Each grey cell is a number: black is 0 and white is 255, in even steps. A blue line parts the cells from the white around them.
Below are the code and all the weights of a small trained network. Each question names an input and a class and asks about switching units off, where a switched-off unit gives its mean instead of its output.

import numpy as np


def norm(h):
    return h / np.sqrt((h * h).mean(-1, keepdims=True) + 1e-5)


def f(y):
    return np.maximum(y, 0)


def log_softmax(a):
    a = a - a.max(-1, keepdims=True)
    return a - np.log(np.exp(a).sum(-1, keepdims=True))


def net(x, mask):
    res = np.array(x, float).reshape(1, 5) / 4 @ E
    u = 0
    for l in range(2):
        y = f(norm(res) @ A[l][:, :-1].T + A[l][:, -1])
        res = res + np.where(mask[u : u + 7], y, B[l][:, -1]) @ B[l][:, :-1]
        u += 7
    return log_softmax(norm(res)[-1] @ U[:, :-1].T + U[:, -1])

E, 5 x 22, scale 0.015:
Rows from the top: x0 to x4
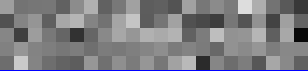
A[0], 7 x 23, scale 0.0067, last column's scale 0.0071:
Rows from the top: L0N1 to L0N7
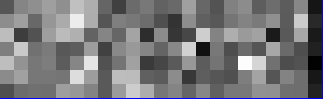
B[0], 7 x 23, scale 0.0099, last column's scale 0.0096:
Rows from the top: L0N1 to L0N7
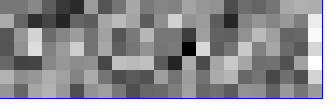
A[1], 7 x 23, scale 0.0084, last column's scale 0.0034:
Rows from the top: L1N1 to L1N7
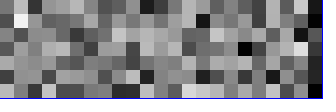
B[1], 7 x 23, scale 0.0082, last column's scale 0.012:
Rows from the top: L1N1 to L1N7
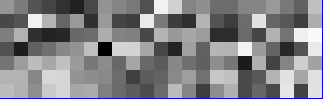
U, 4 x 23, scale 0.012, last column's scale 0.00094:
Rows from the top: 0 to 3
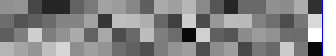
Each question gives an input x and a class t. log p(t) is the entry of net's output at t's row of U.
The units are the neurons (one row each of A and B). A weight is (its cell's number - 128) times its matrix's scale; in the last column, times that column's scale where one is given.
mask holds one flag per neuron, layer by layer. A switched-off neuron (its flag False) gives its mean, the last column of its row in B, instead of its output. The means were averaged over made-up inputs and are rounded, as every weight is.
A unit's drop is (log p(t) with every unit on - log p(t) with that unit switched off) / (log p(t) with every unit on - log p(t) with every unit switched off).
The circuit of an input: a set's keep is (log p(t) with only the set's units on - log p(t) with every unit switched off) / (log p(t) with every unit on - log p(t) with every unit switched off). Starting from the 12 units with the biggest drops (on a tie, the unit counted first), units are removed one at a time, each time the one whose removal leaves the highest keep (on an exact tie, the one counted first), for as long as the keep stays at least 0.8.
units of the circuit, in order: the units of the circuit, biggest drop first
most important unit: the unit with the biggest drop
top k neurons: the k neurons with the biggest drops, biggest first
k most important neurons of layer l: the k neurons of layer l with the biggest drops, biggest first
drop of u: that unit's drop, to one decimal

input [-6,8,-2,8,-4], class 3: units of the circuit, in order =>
L1N6
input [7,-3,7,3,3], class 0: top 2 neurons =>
L1N3; L1N4
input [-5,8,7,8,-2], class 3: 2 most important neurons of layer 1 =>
L1N6; L1N1
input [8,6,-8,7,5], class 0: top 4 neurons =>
L0N2; L1N1; L1N4; L0N1
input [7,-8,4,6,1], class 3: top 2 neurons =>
L1N7; L1N4
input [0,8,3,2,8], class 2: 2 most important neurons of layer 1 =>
L1N2; L1N7
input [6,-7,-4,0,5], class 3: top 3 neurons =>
L1N7; L1N4; L1N5
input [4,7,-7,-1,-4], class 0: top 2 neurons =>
L0N2; L1N7
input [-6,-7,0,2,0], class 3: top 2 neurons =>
L1N7; L1N5
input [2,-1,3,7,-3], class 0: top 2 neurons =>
L1N3; L0N4
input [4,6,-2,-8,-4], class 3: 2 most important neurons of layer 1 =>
L1N6; L1N4
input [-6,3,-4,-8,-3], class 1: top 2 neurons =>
L1N4; L1N3
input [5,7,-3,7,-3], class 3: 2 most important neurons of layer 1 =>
L1N6; L1N4
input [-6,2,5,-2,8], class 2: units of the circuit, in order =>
L1N2
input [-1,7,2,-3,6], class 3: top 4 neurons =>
L1N6; L0N3; L0N6; L0N7
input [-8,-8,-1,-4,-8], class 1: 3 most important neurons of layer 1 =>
L1N4; L1N6; L1N2
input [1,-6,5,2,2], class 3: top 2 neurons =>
L1N7; L0N2
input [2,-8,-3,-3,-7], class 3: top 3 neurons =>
L1N7; L0N4; L1N2
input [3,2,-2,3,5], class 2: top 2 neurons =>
L0N4; L1N4
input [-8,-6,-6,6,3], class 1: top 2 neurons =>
L1N4; L1N3
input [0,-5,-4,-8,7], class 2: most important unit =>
L0N4
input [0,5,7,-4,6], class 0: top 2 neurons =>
L1N3; L0N3
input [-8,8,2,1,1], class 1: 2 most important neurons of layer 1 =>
L1N4; L1N7
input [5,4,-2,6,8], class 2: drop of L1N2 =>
0.1
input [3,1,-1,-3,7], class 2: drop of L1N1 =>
0.0
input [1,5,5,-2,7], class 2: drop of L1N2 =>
0.1
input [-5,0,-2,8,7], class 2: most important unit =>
L1N2
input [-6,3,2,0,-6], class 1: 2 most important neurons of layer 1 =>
L1N4; L1N2
